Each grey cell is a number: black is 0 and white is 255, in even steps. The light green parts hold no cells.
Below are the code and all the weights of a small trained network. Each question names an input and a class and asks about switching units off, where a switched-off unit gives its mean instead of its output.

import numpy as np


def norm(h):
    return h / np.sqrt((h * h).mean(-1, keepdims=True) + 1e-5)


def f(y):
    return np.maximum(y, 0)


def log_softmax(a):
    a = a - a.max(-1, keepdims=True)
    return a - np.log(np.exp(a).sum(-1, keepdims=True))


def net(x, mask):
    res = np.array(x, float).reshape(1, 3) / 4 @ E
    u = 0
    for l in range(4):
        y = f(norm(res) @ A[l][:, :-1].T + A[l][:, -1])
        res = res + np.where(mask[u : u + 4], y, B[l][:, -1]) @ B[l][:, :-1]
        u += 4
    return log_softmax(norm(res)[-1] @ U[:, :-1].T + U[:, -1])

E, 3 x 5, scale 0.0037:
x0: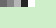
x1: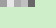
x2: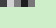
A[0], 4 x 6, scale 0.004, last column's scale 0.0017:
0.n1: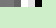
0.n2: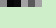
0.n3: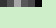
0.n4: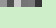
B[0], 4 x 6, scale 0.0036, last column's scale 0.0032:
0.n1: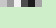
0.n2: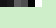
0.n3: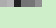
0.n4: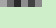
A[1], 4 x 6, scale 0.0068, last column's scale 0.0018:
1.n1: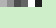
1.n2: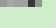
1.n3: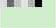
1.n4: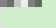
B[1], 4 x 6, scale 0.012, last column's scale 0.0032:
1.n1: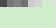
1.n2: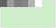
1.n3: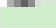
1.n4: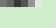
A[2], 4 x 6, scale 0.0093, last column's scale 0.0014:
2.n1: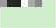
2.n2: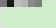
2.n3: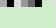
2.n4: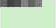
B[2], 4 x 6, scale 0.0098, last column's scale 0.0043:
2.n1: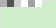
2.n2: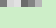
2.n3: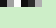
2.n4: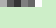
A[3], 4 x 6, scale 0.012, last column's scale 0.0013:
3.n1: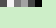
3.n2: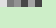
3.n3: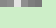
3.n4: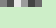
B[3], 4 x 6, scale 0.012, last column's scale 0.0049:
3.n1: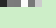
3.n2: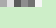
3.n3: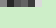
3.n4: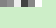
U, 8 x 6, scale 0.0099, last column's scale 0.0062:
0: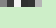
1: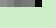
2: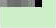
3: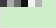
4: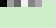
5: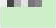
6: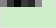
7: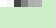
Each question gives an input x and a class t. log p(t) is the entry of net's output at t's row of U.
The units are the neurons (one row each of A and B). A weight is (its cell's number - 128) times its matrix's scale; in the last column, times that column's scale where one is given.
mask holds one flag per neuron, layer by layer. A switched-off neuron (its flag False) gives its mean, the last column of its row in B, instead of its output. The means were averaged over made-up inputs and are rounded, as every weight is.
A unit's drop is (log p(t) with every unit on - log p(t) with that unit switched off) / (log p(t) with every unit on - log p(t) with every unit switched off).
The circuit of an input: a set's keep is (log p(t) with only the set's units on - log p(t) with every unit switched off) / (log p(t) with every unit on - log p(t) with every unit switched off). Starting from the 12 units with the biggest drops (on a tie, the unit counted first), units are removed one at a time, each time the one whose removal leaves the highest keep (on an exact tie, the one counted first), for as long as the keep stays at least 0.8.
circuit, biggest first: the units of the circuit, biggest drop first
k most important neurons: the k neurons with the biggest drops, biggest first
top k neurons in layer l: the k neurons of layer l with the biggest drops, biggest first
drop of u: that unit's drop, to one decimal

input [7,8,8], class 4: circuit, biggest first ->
[3.n1, 1.n3]
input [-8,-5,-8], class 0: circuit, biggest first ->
[2.n3]
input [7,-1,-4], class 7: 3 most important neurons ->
[0.n2, 3.n2, 1.n3]
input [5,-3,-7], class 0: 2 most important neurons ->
[2.n3, 3.n3]
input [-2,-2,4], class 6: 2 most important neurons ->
[1.n3, 1.n2]
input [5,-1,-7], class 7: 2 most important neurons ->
[1.n3, 3.n2]
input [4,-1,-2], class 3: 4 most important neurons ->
[1.n1, 0.n2, 2.n4, 2.n1]
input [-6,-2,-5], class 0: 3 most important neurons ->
[0.n2, 3.n4, 2.n3]
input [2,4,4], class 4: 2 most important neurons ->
[2.n1, 3.n1]
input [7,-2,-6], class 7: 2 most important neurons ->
[0.n2, 1.n3]
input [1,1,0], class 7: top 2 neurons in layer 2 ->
[2.n1, 2.n3]
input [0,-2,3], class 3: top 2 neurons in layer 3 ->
[3.n3, 3.n1]
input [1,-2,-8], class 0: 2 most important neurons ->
[0.n2, 2.n3]
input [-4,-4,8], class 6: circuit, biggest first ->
[3.n4]
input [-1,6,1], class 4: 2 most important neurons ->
[3.n1, 2.n4]
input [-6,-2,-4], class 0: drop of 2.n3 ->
0.2
